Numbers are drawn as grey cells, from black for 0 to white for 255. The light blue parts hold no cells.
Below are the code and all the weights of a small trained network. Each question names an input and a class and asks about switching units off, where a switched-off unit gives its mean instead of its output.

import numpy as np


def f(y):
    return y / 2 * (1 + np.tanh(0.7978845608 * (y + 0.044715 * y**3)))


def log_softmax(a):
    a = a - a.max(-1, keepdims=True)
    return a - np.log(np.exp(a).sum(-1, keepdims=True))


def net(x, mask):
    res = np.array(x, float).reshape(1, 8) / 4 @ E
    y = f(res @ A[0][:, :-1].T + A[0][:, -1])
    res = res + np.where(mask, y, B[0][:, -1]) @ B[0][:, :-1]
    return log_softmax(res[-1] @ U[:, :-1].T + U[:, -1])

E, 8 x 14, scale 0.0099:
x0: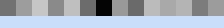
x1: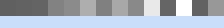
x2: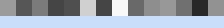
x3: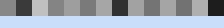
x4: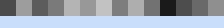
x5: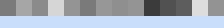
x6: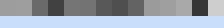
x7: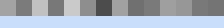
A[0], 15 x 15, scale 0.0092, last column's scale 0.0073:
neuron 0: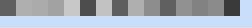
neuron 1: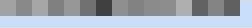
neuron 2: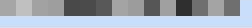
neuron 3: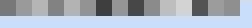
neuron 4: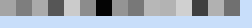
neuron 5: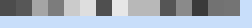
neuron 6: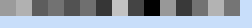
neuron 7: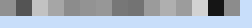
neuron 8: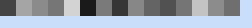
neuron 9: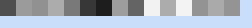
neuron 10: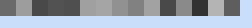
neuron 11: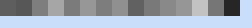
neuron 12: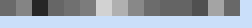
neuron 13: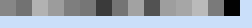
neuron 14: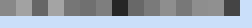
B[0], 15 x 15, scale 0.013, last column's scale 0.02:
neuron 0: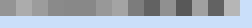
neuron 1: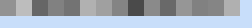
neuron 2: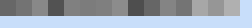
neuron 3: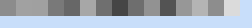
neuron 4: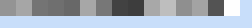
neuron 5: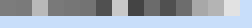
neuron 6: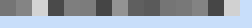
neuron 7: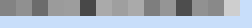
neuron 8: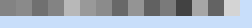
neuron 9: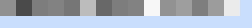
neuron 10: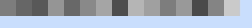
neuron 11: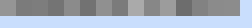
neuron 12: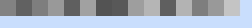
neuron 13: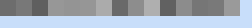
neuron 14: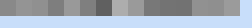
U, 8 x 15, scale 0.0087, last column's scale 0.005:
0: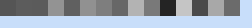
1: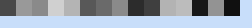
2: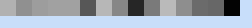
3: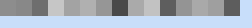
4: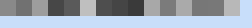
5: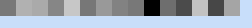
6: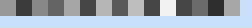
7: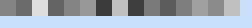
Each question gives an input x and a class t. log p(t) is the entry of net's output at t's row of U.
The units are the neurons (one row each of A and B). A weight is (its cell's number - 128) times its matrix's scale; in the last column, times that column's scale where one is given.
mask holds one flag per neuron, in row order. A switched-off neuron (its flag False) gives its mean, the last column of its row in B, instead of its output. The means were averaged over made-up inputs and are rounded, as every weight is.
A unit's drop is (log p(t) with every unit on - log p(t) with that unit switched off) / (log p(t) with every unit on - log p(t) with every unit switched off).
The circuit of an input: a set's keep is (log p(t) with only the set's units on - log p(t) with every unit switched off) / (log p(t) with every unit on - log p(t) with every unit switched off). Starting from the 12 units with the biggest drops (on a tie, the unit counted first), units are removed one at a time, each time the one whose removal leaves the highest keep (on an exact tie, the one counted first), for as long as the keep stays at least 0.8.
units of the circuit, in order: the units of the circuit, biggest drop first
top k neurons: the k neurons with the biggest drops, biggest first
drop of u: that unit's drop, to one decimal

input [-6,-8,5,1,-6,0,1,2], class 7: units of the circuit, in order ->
[neuron 6]
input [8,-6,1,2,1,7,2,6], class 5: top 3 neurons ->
[neuron 8; neuron 12; neuron 10]
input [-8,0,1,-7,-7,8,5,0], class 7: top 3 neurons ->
[neuron 6; neuron 4; neuron 9]
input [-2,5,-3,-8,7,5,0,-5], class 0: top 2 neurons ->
[neuron 4; neuron 10]
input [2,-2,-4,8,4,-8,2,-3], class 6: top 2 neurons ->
[neuron 5; neuron 3]
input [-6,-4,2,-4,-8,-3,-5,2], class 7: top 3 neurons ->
[neuron 8; neuron 6; neuron 0]
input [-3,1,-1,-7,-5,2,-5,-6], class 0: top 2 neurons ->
[neuron 4; neuron 5]
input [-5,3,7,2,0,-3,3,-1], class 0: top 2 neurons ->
[neuron 10; neuron 6]
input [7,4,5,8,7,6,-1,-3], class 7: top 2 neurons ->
[neuron 5; neuron 8]
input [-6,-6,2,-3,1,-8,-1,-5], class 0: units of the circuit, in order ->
[neuron 4; neuron 10]
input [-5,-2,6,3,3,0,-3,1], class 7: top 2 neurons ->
[neuron 4; neuron 10]
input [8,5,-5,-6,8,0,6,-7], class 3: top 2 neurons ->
[neuron 10; neuron 6]
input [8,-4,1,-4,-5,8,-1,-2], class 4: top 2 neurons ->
[neuron 5; neuron 9]
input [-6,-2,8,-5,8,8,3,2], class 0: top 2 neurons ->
[neuron 10; neuron 12]
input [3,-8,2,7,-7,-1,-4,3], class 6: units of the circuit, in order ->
[neuron 7]
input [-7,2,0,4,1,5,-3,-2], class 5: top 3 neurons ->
[neuron 9; neuron 10; neuron 4]
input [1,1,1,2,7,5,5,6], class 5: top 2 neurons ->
[neuron 9; neuron 12]
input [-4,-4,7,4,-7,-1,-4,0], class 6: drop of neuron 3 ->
0.1
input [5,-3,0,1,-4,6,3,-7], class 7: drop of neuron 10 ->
0.1
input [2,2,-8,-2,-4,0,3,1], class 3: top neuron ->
[neuron 6]
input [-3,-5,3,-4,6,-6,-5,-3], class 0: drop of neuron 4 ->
0.3
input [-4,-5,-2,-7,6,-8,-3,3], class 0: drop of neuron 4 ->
0.3
